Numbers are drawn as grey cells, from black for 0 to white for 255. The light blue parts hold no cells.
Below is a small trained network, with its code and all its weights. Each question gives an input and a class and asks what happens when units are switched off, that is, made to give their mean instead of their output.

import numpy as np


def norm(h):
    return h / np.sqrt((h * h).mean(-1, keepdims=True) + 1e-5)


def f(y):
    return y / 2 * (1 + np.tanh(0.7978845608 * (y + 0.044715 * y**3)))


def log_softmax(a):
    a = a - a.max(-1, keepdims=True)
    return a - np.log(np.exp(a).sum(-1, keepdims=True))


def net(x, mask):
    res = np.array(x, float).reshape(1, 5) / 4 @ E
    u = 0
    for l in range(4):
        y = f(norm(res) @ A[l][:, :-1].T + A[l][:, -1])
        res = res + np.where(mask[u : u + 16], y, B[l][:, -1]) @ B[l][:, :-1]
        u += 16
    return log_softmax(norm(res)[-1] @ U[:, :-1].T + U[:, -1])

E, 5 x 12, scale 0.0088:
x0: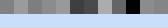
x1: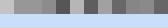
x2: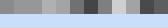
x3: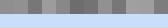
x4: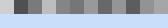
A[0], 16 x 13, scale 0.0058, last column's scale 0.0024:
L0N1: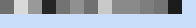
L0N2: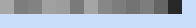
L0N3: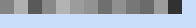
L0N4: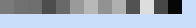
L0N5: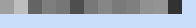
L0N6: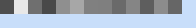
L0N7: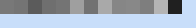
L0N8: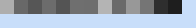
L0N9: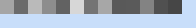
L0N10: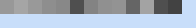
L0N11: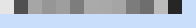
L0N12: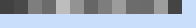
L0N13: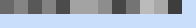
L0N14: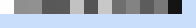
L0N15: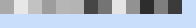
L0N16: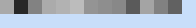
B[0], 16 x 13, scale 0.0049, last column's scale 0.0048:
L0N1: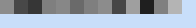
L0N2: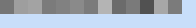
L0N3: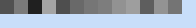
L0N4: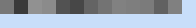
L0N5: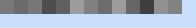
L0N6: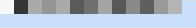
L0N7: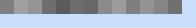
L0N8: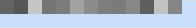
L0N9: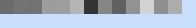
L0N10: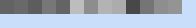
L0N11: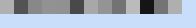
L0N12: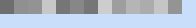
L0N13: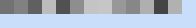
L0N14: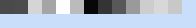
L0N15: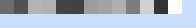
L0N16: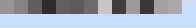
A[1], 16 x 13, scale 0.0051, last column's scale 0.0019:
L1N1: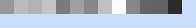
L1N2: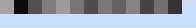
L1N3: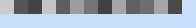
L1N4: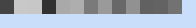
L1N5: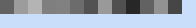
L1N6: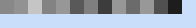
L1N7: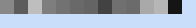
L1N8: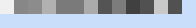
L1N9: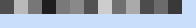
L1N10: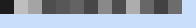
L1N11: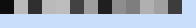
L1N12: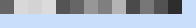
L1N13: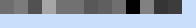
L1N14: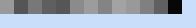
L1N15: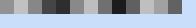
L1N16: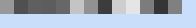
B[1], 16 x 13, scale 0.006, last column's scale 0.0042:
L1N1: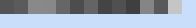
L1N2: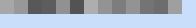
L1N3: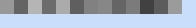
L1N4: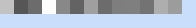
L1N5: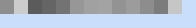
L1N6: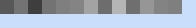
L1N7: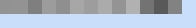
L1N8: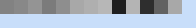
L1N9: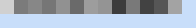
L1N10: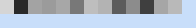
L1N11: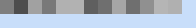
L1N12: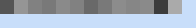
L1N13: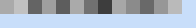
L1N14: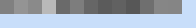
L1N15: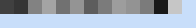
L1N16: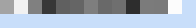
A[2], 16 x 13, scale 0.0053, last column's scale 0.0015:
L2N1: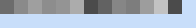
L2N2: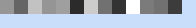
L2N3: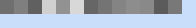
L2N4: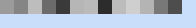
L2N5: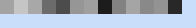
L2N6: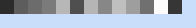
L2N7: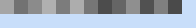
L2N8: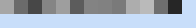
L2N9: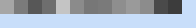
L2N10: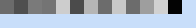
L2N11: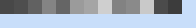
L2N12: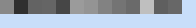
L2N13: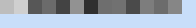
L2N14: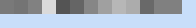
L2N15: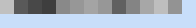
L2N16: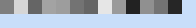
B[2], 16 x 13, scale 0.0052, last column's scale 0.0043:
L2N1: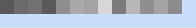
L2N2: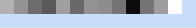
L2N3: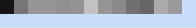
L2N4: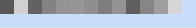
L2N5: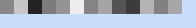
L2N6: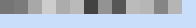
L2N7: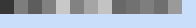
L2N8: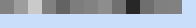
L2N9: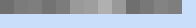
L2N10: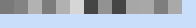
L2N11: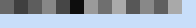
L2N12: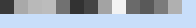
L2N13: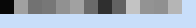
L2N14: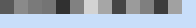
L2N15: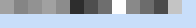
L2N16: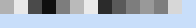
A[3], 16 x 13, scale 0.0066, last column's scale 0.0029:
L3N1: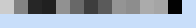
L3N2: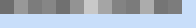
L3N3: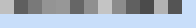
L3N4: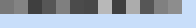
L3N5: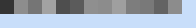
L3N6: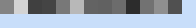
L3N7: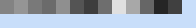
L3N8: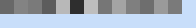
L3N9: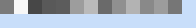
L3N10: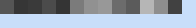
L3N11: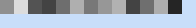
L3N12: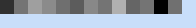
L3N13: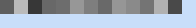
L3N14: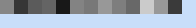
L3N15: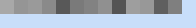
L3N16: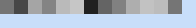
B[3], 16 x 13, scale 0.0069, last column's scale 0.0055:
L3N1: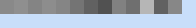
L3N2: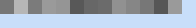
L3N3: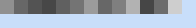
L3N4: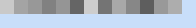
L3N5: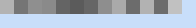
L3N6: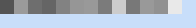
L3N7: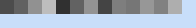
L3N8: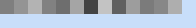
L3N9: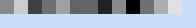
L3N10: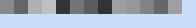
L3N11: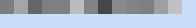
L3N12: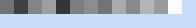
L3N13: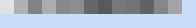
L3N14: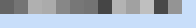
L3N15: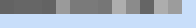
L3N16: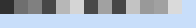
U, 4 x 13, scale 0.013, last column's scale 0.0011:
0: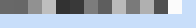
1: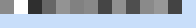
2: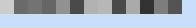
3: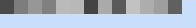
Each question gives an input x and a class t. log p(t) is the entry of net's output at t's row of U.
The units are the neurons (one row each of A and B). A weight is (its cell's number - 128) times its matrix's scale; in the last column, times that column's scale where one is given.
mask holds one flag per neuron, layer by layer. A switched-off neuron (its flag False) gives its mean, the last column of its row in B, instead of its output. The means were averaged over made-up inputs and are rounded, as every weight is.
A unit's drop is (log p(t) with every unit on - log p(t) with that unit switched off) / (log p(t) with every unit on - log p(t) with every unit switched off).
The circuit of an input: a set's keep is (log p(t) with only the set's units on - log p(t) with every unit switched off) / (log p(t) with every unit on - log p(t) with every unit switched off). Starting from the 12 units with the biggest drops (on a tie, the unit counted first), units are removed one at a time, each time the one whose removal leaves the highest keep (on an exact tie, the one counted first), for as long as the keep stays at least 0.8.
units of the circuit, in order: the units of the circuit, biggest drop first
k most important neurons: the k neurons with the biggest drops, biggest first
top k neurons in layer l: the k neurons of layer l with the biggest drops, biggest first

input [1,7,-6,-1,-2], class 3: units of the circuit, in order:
L0N14
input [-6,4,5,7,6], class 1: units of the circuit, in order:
L1N16, L2N4
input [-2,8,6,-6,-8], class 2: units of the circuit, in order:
L1N10, L1N9
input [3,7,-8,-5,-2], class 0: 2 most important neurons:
L2N11, L0N13
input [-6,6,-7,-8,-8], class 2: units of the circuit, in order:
L1N9, L1N10
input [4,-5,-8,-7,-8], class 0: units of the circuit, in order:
L1N15, L3N10
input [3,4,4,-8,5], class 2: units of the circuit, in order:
L0N11, L1N8
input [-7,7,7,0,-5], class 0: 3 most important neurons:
L0N15, L2N16, L1N1
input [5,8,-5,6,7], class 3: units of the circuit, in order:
L0N14, L0N9, L3N16
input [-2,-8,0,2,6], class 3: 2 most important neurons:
L2N6, L1N11
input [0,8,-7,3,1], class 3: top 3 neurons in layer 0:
L0N14, L0N9, L0N15
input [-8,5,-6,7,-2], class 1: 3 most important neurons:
L1N16, L0N15, L2N4
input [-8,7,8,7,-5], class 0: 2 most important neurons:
L0N15, L2N16
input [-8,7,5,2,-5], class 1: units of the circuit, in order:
L1N16
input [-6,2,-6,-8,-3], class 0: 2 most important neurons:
L1N15, L1N13
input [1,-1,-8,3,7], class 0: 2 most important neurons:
L1N15, L0N13
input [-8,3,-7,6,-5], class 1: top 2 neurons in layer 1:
L1N16, L1N1
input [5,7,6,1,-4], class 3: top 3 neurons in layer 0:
L0N14, L0N9, L0N13
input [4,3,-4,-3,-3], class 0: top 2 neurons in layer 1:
L1N15, L1N16
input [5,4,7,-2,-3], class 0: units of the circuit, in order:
L0N15
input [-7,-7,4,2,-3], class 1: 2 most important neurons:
L1N16, L0N14
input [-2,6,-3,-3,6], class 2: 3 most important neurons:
L0N11, L0N16, L1N2
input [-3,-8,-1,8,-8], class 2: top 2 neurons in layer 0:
L0N14, L0N6
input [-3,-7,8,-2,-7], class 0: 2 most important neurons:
L0N15, L0N14
